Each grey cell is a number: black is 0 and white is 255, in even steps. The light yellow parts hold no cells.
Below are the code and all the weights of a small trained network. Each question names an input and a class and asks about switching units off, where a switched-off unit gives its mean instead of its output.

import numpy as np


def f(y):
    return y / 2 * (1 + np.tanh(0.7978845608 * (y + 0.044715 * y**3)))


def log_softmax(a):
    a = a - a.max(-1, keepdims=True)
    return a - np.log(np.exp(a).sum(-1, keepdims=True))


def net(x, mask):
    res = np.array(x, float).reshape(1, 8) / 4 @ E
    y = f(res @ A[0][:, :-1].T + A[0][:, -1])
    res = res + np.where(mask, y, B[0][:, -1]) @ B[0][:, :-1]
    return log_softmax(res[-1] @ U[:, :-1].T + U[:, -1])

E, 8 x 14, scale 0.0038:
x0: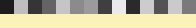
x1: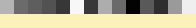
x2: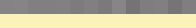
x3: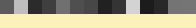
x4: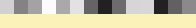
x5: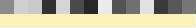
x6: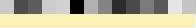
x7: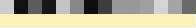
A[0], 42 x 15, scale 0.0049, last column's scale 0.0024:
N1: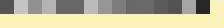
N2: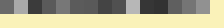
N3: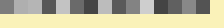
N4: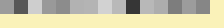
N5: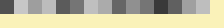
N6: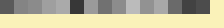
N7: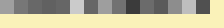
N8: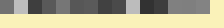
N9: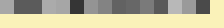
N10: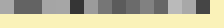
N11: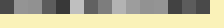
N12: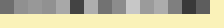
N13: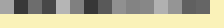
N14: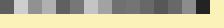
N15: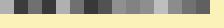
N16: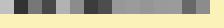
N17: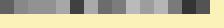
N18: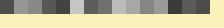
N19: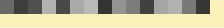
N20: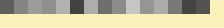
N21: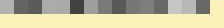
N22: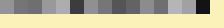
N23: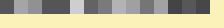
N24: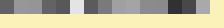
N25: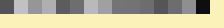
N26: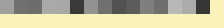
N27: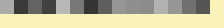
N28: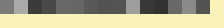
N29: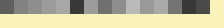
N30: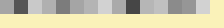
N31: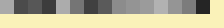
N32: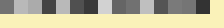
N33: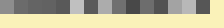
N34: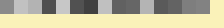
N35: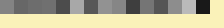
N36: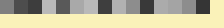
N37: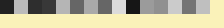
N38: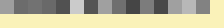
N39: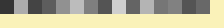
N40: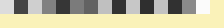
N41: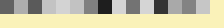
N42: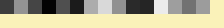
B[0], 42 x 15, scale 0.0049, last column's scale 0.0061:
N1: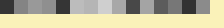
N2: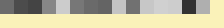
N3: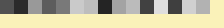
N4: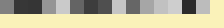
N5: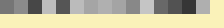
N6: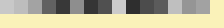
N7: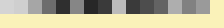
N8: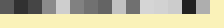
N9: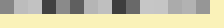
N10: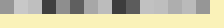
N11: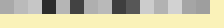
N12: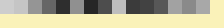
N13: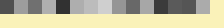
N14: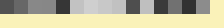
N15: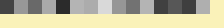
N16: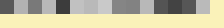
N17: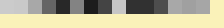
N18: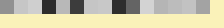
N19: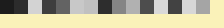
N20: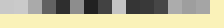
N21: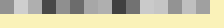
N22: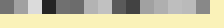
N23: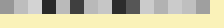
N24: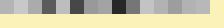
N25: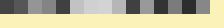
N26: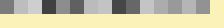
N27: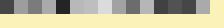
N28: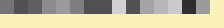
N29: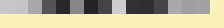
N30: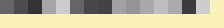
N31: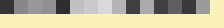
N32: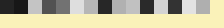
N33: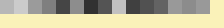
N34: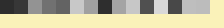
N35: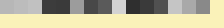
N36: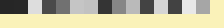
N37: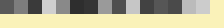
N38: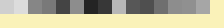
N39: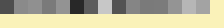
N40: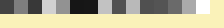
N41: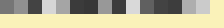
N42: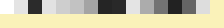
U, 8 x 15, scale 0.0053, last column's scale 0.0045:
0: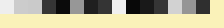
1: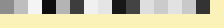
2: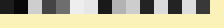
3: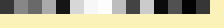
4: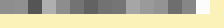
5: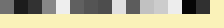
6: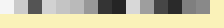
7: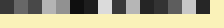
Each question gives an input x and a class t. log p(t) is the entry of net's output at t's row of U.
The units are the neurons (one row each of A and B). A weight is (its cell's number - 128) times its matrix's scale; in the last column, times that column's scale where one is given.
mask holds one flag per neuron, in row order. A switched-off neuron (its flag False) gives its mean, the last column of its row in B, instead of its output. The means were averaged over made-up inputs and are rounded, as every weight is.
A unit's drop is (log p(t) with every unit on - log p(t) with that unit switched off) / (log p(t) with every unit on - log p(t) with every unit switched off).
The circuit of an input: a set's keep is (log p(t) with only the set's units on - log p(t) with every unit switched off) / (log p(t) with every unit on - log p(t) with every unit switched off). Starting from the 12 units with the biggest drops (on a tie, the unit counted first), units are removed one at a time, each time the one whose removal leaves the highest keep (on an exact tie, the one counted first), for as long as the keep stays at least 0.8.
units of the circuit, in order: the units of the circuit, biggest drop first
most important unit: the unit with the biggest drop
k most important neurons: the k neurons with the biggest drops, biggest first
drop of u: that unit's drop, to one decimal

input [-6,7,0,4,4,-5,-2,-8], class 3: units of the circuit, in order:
N5, N14
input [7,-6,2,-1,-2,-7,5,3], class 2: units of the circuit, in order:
N36
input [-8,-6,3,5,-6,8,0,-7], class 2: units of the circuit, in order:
N32, N34
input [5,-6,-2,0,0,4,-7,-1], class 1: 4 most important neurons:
N18, N23, N11, N24
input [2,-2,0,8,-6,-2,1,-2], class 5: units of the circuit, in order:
N8, N2
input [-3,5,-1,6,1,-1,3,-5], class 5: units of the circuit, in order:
N8, N2, N28
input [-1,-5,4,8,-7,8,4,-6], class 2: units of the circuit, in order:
N32, N34
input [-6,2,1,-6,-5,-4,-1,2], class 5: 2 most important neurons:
N4, N30
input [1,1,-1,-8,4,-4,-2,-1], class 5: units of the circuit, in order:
N4, N30
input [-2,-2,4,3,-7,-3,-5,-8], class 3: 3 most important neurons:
N14, N25, N1
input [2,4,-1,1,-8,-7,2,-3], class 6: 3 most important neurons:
N42, N32, N34
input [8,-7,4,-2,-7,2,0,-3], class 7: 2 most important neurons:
N37, N39
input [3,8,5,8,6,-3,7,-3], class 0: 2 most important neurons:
N38, N7
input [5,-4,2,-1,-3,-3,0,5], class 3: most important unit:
N40
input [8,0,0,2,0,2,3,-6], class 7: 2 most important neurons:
N37, N41
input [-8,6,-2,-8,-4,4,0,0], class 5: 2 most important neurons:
N4, N30
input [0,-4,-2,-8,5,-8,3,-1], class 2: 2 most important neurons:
N36, N19
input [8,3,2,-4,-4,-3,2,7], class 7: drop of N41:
0.2
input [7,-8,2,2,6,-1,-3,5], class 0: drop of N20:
0.1
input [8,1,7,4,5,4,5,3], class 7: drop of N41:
0.7
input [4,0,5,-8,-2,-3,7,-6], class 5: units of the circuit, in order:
N4
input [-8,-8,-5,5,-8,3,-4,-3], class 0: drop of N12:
0.2
